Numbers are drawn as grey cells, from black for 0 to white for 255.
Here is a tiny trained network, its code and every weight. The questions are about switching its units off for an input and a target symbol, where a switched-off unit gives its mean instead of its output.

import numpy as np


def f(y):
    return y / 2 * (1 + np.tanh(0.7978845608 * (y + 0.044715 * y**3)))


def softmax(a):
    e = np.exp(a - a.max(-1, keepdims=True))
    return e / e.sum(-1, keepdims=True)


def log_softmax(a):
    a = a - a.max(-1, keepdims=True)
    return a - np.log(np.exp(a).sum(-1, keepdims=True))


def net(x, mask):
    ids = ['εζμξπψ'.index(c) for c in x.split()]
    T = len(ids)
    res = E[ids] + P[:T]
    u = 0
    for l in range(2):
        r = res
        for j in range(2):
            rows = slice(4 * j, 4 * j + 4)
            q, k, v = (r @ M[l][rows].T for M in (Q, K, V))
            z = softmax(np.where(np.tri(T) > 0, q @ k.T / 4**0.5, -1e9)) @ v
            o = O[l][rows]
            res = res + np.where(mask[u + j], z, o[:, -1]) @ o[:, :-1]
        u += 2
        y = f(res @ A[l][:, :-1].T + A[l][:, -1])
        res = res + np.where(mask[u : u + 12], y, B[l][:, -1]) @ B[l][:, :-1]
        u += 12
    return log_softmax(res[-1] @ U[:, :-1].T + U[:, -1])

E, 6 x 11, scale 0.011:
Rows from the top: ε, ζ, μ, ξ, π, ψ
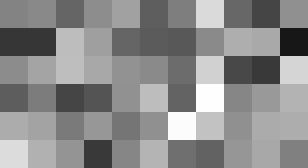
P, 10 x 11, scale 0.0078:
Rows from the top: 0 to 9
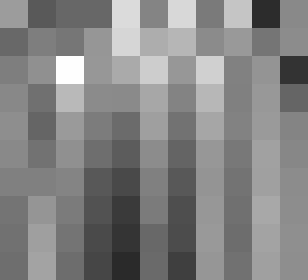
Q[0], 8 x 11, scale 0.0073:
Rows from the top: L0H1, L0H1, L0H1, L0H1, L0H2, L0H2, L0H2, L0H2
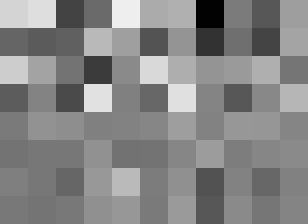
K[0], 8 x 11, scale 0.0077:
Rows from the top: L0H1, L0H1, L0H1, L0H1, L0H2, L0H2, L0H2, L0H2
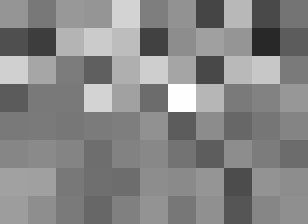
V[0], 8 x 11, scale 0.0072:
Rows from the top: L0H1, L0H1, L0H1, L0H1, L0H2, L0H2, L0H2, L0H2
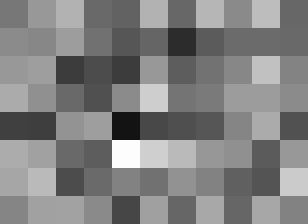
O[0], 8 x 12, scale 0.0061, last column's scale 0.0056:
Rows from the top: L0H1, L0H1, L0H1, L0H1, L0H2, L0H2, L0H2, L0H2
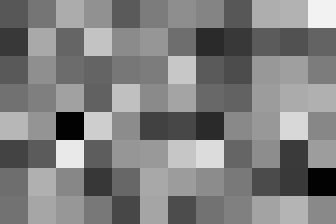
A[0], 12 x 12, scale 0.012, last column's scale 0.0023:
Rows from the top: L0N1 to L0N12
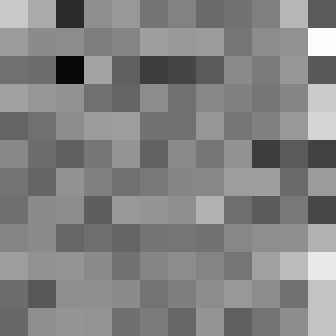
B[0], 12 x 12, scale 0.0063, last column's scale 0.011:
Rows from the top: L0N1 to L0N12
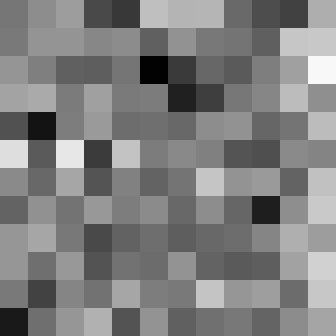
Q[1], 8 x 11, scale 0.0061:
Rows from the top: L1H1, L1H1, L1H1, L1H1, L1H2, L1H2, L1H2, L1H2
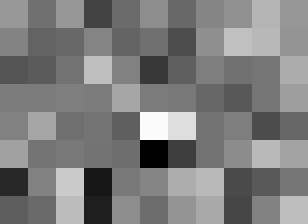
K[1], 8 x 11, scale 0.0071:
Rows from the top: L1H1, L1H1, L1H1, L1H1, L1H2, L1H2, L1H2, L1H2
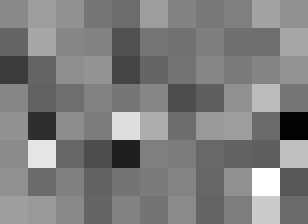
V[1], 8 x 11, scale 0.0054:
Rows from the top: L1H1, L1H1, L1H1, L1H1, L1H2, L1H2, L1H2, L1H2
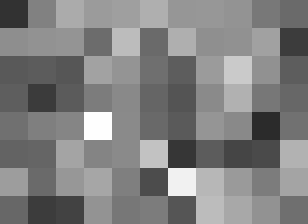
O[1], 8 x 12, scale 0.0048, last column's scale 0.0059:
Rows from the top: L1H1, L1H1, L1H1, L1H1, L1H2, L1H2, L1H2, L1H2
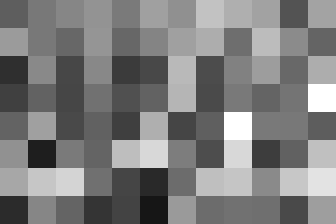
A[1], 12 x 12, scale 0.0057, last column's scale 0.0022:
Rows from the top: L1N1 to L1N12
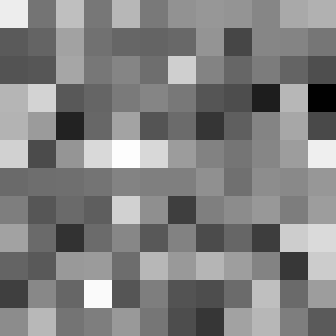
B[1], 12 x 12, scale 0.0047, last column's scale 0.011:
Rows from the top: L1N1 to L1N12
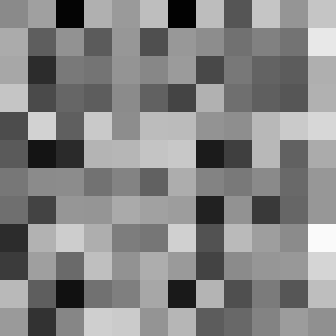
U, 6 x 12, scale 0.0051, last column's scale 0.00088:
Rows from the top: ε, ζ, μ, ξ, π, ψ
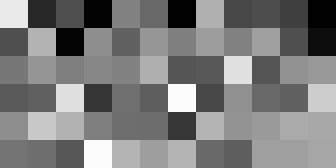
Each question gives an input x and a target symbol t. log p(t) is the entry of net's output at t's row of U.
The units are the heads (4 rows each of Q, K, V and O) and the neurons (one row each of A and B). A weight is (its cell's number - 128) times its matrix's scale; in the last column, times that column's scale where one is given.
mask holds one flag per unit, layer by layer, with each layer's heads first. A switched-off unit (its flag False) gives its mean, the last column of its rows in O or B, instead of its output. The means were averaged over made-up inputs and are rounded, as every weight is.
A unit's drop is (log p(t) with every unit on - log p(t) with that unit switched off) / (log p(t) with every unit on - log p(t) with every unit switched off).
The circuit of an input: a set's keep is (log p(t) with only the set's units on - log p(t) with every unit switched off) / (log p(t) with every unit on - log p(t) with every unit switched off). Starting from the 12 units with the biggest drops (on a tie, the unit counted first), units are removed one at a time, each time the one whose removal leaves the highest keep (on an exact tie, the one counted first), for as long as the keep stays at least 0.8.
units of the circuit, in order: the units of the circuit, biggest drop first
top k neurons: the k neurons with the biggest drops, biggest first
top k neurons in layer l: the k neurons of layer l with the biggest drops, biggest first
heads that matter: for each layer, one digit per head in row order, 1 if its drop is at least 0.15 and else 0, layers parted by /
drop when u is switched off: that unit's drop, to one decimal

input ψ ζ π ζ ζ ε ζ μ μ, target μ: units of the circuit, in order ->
L1H2, L0H2, L0N12
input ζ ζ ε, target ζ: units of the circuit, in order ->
L1H2, L0H1, L1H1, L0N10
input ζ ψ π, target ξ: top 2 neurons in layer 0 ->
L0N3, L0N8
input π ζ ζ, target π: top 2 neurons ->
L0N2, L0N8
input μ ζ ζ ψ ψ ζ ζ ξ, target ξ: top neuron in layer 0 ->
L0N1
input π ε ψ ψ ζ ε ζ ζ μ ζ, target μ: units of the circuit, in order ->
L1H2, L0H2, L0N12
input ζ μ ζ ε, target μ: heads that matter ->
10 / 01
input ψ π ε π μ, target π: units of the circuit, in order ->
L1H2, L0H2, L1H1, L1N1
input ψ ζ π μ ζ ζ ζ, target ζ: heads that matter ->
11 / 11
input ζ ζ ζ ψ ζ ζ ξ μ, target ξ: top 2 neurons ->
L1N9, L0N1
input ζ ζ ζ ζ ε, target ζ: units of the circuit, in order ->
L0H1, L1H2, L1H1, L0N3
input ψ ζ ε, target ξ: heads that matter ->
01 / 01
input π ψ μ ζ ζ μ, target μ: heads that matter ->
11 / 01
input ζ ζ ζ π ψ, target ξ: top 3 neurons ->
L0N1, L0N3, L0N7
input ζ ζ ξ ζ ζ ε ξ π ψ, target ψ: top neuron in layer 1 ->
L1N5
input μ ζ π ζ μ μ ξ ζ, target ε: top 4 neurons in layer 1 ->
L1N9, L1N5, L1N10, L1N11
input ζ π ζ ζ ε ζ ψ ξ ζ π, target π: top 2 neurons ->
L1N9, L0N3
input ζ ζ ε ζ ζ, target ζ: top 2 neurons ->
L1N11, L1N5
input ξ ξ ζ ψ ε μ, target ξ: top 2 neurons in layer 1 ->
L1N1, L1N11
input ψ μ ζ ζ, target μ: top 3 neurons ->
L0N8, L0N2, L0N1
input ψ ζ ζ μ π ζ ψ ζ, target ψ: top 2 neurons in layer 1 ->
L1N5, L1N9
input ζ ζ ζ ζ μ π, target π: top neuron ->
L0N8
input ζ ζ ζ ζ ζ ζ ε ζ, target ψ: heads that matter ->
01 / 11
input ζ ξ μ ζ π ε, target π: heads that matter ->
10 / 01
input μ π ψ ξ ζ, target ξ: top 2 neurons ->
L0N8, L0N3
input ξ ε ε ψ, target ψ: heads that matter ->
10 / 11
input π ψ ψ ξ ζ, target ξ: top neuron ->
L0N8
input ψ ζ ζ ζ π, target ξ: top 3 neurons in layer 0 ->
L0N1, L0N3, L0N10
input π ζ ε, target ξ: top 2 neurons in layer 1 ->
L1N1, L1N11
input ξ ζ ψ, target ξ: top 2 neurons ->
L0N3, L0N11
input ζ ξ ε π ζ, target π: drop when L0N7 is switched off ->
0.1
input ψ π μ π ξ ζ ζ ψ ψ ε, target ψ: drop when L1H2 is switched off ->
1.6
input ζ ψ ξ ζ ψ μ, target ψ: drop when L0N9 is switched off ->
0.0
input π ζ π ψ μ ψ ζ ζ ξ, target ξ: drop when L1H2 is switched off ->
0.2
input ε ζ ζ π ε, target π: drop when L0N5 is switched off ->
-0.1
